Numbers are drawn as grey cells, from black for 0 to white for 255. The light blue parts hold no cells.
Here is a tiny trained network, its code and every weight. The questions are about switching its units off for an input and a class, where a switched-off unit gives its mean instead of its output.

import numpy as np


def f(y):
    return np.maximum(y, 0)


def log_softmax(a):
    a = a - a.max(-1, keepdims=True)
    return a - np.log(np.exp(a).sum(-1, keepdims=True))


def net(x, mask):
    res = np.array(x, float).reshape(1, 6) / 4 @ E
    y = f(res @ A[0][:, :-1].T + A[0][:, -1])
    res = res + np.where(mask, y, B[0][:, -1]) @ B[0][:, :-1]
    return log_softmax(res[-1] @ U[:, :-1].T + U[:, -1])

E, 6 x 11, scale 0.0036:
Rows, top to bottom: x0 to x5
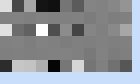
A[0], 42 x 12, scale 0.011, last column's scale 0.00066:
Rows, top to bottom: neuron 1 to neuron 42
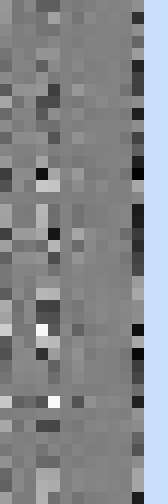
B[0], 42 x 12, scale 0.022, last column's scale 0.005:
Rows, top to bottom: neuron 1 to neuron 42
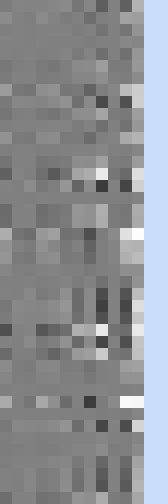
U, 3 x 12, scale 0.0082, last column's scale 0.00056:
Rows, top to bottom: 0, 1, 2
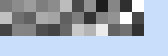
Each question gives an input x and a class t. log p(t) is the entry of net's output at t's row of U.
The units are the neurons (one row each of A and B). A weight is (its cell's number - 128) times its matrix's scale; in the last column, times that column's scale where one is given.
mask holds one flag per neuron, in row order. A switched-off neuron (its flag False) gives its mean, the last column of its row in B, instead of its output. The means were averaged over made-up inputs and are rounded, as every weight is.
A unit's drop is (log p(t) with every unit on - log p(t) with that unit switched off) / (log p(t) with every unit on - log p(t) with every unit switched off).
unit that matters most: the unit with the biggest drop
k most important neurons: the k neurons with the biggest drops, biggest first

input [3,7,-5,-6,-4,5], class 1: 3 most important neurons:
neuron 20; neuron 28; neuron 8
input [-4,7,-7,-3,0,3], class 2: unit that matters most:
neuron 15
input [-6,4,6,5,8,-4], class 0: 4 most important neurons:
neuron 16; neuron 15; neuron 29; neuron 25
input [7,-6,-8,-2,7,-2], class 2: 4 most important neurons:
neuron 15; neuron 30; neuron 16; neuron 29
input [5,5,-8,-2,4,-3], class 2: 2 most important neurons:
neuron 15; neuron 30
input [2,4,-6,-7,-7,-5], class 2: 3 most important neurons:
neuron 15; neuron 20; neuron 30
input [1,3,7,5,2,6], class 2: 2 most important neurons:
neuron 28; neuron 34
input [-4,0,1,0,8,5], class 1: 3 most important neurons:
neuron 20; neuron 26; neuron 36
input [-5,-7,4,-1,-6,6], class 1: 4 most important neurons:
neuron 20; neuron 8; neuron 26; neuron 36
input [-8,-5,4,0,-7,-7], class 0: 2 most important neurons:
neuron 16; neuron 29
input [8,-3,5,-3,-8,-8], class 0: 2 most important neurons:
neuron 26; neuron 36
